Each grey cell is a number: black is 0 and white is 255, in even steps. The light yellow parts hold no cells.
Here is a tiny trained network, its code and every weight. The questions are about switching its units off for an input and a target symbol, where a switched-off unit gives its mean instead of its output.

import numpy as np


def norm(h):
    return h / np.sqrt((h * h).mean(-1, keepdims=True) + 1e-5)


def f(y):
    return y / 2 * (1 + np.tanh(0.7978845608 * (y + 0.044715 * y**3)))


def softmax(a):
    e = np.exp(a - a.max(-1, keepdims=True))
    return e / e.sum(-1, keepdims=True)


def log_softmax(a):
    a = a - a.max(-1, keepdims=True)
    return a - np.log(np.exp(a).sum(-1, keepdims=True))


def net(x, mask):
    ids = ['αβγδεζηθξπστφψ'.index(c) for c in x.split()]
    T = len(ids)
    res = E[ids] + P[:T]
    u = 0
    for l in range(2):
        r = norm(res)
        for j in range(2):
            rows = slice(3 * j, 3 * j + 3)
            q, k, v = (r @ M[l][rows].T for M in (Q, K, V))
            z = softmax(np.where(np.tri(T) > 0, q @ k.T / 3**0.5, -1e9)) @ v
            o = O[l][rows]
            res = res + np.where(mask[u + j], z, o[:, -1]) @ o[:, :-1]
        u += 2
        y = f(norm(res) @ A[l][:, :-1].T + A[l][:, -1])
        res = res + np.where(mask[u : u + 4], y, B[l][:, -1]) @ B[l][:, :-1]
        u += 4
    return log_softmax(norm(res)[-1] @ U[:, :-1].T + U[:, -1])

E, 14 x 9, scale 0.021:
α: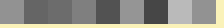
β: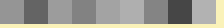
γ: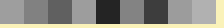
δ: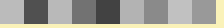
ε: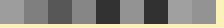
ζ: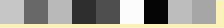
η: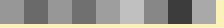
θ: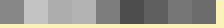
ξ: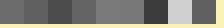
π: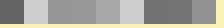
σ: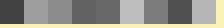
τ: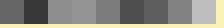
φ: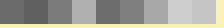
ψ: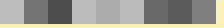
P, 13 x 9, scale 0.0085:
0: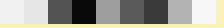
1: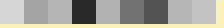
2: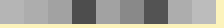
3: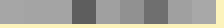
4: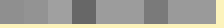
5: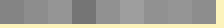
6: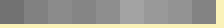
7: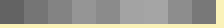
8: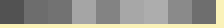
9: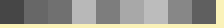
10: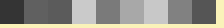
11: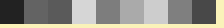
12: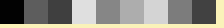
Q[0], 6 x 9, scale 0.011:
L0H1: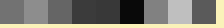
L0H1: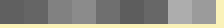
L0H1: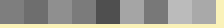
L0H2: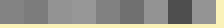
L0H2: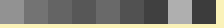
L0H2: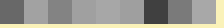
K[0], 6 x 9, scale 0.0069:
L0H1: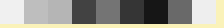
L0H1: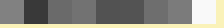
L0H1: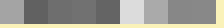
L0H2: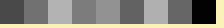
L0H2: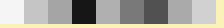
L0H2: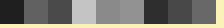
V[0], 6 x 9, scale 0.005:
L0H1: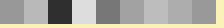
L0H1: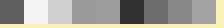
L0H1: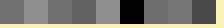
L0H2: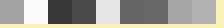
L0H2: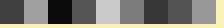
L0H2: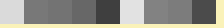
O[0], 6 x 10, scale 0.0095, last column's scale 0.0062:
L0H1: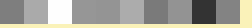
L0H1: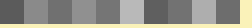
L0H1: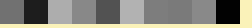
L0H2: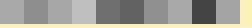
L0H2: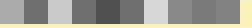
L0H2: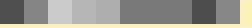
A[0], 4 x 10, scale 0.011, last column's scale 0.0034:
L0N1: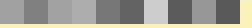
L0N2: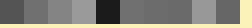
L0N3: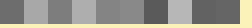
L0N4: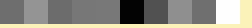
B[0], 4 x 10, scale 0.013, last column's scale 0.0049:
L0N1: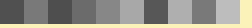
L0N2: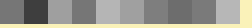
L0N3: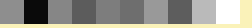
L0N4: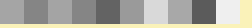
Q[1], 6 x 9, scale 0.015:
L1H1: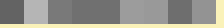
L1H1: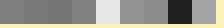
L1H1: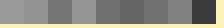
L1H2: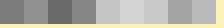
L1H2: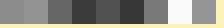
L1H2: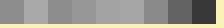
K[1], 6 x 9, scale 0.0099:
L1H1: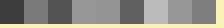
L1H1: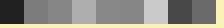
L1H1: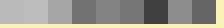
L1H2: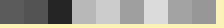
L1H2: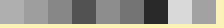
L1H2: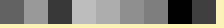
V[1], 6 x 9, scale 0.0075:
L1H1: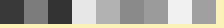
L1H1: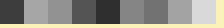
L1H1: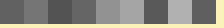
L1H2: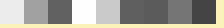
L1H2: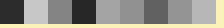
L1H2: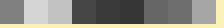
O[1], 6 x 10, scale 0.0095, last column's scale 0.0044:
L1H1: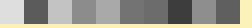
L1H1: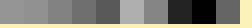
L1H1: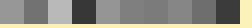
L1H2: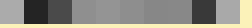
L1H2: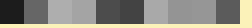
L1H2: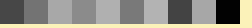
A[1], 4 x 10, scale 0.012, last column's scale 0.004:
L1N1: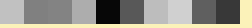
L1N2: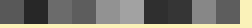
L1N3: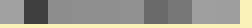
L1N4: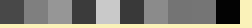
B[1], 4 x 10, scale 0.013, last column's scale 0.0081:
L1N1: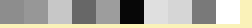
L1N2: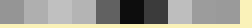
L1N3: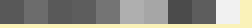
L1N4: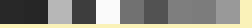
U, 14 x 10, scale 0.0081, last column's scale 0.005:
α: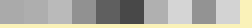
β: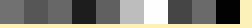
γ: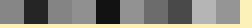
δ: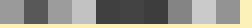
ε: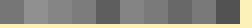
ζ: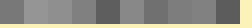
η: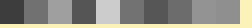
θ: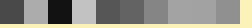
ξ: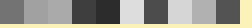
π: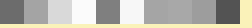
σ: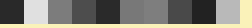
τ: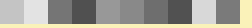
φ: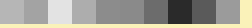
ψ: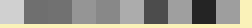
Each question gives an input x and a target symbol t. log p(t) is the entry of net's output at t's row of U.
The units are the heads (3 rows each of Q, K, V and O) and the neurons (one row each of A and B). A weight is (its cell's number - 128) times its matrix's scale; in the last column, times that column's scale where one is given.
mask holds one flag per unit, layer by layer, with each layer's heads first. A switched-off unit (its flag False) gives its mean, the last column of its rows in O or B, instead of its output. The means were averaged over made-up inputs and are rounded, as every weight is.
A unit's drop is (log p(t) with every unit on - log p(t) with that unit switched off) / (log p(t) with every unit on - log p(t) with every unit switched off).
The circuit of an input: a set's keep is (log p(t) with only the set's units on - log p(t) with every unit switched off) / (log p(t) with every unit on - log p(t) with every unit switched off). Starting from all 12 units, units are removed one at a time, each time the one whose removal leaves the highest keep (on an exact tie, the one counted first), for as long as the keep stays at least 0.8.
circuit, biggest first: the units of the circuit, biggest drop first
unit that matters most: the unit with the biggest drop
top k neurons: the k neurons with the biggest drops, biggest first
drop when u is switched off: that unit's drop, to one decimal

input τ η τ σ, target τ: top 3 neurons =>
(L0N4; L1N3; L0N2)
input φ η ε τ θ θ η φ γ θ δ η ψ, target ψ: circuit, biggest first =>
(L1H2)
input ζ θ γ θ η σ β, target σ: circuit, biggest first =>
(L1H1; L1H2; L0N1)
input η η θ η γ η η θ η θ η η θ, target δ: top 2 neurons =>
(L1N2; L0N3)
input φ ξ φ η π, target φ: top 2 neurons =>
(L0N2; L1N1)
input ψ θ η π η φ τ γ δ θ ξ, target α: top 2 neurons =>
(L0N4; L1N1)
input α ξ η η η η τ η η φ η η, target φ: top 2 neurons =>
(L0N3; L1N1)
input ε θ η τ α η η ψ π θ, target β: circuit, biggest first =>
(L0H1; L0N3; L1N3)
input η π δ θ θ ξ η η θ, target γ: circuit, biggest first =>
(L0H1; L0N3; L1N1)
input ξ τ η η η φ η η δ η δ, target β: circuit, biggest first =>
(L0H2; L0N4; L1N3; L0N1)
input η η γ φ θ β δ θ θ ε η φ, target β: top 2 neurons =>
(L0N4; L1N3)
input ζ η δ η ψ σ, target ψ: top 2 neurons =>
(L0N3; L0N4)
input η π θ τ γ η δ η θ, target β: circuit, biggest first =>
(L0N3; L0H1; L1N3)
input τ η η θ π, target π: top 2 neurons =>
(L1N1; L1N3)
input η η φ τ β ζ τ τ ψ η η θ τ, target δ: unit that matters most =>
L0H1
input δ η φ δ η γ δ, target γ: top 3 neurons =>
(L0N3; L0N4; L1N1)
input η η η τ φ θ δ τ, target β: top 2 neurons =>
(L0N4; L0N2)
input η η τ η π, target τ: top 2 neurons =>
(L0N4; L0N2)
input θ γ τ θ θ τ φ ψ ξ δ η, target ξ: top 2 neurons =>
(L1N1; L0N1)
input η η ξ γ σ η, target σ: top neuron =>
(L0N1)
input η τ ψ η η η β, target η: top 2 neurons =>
(L0N4; L0N1)
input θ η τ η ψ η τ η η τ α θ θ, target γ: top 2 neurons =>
(L0N3; L1N1)
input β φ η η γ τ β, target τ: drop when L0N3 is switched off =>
0.0
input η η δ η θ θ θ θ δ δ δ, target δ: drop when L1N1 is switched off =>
0.2
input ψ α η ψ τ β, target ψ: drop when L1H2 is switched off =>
0.6
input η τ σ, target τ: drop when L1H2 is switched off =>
0.2
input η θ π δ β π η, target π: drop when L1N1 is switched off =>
0.3
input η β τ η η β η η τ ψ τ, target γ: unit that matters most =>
L0H2
